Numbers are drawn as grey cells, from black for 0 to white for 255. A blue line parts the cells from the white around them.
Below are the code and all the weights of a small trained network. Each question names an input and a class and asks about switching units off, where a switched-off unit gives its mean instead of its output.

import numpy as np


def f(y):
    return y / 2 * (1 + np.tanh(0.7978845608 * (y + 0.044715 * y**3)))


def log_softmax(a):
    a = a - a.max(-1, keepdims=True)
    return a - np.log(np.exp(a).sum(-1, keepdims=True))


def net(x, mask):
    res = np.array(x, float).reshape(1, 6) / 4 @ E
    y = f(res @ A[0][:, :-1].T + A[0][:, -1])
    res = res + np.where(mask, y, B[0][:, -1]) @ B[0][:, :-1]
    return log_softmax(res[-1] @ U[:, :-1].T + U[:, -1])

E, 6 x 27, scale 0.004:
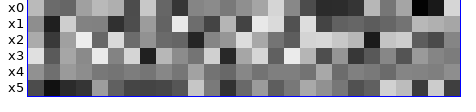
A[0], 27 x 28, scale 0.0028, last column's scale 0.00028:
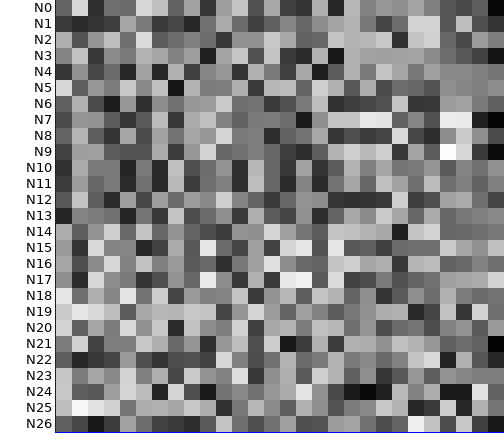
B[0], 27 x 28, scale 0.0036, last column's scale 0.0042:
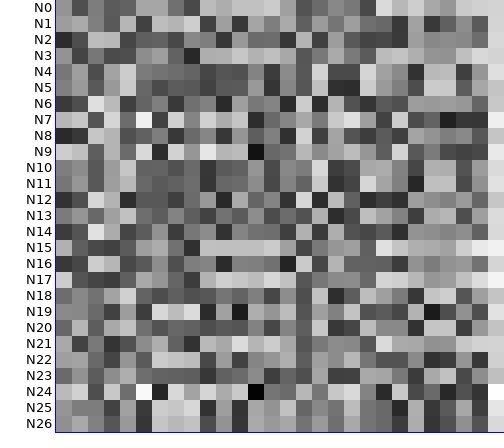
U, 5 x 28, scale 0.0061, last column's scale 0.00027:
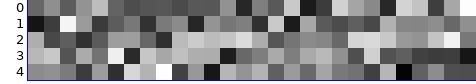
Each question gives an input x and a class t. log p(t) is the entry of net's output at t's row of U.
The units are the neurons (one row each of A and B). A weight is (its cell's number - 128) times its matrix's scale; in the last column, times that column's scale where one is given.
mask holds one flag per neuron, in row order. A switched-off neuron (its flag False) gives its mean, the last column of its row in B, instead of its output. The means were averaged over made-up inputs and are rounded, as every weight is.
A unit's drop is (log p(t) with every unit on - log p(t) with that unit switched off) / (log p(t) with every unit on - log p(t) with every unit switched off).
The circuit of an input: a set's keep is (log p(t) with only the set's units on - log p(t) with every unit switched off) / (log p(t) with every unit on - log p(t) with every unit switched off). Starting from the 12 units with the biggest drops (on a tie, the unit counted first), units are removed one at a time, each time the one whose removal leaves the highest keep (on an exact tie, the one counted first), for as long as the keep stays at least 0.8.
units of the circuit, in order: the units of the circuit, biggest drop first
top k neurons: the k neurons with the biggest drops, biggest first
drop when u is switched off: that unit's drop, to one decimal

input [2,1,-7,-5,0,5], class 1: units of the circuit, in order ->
(N12)
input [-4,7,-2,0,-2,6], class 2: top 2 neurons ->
(N15 N17)
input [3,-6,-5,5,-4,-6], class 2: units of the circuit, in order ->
(N0 N21)
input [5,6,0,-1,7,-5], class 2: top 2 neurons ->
(N17 N15)
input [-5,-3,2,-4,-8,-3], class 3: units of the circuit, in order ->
(N7 N9)
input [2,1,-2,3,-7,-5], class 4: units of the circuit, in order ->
(N19 N25)
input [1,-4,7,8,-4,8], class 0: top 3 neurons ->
(N5 N20 N18)
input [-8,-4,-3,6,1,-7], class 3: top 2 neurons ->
(N7 N9)
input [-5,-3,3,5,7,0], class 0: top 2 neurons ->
(N24 N5)
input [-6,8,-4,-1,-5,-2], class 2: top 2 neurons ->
(N15 N17)
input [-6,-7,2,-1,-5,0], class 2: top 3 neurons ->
(N21 N0 N3)
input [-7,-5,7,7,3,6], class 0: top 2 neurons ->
(N5 N20)
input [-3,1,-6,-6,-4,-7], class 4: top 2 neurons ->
(N19 N25)
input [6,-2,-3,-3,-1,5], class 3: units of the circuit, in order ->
(N24)
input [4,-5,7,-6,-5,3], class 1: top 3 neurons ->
(N14 N16 N2)
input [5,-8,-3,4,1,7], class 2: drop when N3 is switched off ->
0.3
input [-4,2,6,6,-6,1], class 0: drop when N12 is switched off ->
0.2
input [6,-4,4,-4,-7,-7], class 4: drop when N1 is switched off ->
-0.1
